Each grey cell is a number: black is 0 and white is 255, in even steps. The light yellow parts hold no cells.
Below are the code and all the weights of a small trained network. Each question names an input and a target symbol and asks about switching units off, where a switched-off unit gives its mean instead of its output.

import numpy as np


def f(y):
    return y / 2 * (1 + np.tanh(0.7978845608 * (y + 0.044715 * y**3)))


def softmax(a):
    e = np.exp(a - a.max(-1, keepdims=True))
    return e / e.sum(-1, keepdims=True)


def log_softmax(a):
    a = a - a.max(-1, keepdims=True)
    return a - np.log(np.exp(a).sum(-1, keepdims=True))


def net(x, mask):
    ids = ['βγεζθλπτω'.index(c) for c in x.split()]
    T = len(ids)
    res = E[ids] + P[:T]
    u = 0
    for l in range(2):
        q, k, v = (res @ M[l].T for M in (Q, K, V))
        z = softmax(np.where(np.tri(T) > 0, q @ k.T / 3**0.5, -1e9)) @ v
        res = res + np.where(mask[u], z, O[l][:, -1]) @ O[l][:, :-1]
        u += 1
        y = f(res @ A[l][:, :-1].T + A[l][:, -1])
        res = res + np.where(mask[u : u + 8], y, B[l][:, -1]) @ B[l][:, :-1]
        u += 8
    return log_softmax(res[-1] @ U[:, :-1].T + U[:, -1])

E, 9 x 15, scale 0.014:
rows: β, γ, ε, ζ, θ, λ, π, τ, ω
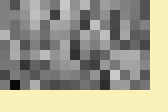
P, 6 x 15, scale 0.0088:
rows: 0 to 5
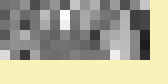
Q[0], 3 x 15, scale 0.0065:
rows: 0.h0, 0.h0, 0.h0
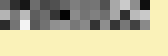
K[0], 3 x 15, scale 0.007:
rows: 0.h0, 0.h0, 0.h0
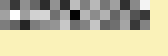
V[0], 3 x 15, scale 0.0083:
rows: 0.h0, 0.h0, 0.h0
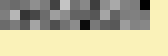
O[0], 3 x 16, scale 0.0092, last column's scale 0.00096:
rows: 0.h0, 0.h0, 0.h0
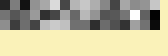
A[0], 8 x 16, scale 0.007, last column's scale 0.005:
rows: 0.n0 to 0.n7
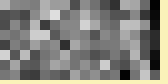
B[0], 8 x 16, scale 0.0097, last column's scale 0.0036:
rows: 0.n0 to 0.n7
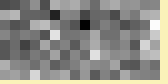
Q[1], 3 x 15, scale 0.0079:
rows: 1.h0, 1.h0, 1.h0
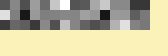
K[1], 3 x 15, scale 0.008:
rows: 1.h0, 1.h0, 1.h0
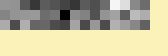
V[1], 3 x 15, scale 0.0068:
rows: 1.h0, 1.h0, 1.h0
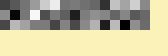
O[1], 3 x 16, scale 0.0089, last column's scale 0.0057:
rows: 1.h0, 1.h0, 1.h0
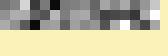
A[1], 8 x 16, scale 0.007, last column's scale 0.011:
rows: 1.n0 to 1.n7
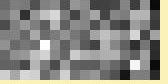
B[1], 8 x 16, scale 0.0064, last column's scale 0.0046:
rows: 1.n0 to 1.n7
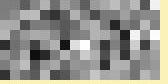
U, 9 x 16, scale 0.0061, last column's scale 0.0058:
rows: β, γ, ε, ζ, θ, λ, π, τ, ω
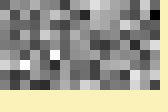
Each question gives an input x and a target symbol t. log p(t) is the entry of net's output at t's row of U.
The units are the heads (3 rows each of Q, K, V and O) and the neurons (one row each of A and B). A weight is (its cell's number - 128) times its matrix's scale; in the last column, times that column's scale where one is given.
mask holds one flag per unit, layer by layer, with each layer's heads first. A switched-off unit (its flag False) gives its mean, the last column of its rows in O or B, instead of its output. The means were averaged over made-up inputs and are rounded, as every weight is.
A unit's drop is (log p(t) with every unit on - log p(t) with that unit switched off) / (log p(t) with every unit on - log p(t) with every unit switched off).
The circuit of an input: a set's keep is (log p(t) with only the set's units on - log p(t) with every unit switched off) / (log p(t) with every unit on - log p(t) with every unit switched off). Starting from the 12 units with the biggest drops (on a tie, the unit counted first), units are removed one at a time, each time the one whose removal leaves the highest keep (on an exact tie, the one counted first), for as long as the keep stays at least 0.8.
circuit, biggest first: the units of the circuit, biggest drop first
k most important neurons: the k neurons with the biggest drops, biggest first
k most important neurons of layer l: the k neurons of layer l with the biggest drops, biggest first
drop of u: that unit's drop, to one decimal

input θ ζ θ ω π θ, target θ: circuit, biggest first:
0.h0; 1.h0
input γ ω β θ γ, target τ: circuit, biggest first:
0.h0; 1.h0; 0.n1
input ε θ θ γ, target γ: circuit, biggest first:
0.h0; 0.n5
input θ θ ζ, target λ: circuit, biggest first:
1.h0
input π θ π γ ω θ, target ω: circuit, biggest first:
0.h0; 0.n2
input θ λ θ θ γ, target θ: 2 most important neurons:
0.n2; 1.n3
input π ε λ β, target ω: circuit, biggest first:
0.h0; 0.n5
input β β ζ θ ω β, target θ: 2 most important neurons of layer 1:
1.n3; 1.n5
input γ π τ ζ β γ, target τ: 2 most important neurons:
0.n1; 1.n3
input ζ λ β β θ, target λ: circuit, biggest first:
1.h0; 0.h0
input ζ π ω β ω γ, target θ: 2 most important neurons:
1.n3; 0.n1
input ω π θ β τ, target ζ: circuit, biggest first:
0.h0; 1.n4
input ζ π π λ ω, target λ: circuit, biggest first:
1.h0; 0.h0; 0.n2
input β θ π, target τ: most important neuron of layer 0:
0.n5
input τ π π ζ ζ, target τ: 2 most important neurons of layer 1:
1.n3; 1.n6
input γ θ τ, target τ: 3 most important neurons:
0.n1; 1.n3; 0.n2
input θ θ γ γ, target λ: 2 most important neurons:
0.n3; 1.n0
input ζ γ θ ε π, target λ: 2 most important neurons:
0.n2; 0.n0
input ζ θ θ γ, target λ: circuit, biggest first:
1.h0; 0.h0
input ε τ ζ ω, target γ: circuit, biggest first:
0.h0; 0.n5
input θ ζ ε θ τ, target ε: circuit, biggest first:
1.h0
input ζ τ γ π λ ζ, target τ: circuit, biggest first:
0.h0; 1.h0; 0.n2
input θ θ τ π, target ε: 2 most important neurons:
1.n0; 0.n4
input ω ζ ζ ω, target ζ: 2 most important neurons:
1.n4; 1.n0
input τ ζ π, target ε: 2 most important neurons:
0.n2; 0.n3
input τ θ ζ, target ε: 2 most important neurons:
0.n3; 0.n2
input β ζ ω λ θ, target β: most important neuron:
0.n2
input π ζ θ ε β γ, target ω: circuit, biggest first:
0.h0; 0.n5; 0.n2
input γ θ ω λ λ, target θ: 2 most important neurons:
1.n3; 1.n0
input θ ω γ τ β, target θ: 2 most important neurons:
1.n3; 0.n1
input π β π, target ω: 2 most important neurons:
1.n6; 0.n5
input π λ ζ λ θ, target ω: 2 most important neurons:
0.n5; 0.n2
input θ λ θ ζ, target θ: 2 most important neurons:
0.n2; 1.n3
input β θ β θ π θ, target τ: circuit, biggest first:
1.h0
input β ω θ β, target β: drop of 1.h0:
0.2
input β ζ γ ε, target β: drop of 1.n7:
0.1
